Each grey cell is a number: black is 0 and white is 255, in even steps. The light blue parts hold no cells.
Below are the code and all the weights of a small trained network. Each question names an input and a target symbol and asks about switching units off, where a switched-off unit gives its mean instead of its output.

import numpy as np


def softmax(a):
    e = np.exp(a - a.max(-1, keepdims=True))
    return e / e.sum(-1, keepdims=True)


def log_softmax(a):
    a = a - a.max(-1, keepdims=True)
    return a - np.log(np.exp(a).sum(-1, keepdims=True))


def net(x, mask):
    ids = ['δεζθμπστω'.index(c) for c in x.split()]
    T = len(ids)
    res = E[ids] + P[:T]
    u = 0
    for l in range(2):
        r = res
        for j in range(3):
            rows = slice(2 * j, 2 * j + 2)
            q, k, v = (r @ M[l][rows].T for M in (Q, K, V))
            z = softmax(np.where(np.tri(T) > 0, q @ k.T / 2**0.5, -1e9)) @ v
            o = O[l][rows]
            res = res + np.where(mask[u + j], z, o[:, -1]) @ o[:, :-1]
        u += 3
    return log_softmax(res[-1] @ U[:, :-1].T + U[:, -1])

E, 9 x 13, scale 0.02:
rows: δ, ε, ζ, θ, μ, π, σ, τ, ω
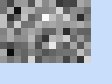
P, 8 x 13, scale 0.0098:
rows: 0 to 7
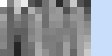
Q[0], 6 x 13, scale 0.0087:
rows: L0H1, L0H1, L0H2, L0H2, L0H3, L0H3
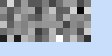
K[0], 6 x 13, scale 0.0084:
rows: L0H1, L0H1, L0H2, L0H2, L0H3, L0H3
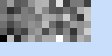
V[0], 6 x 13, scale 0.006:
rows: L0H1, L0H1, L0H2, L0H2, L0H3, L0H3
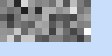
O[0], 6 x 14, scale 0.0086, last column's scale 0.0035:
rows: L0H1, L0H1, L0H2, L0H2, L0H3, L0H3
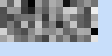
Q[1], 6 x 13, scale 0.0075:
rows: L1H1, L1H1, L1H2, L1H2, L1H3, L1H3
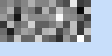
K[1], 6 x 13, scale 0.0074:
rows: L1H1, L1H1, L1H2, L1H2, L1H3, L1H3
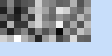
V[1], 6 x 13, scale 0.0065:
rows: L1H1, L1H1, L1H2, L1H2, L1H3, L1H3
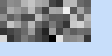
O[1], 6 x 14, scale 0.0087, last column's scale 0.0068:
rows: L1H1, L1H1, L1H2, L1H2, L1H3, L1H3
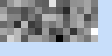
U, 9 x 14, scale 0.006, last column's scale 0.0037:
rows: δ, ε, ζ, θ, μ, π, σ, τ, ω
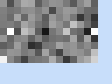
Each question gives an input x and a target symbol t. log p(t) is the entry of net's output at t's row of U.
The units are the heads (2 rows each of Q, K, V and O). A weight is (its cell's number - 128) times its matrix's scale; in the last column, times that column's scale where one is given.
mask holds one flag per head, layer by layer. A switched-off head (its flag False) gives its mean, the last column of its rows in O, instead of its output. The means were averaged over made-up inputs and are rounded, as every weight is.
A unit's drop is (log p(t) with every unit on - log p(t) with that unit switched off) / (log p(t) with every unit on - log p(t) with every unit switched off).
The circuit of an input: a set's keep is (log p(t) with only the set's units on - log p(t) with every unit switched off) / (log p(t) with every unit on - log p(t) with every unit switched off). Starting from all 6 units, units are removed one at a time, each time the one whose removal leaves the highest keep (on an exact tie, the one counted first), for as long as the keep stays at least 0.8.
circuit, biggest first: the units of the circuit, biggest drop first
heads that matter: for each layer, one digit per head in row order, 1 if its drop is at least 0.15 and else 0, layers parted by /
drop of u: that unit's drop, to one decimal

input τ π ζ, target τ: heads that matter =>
000 / 001
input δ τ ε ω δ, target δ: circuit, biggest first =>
L0H1, L1H3
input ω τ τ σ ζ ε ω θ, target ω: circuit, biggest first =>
L0H3
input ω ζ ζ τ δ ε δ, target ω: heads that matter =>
001 / 000
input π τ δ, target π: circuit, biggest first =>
L1H1, L1H2, L0H2
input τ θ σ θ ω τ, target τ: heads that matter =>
001 / 001
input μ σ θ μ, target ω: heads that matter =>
100 / 000
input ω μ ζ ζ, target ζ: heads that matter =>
000 / 010
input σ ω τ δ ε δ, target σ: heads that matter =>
100 / 001
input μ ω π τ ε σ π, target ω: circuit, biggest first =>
L0H2, L1H1
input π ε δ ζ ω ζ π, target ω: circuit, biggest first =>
L1H1, L0H2
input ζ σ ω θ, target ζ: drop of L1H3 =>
0.1
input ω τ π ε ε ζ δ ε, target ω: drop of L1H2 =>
0.0
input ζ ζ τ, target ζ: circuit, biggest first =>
L1H2
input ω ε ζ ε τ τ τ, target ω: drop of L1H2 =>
0.2
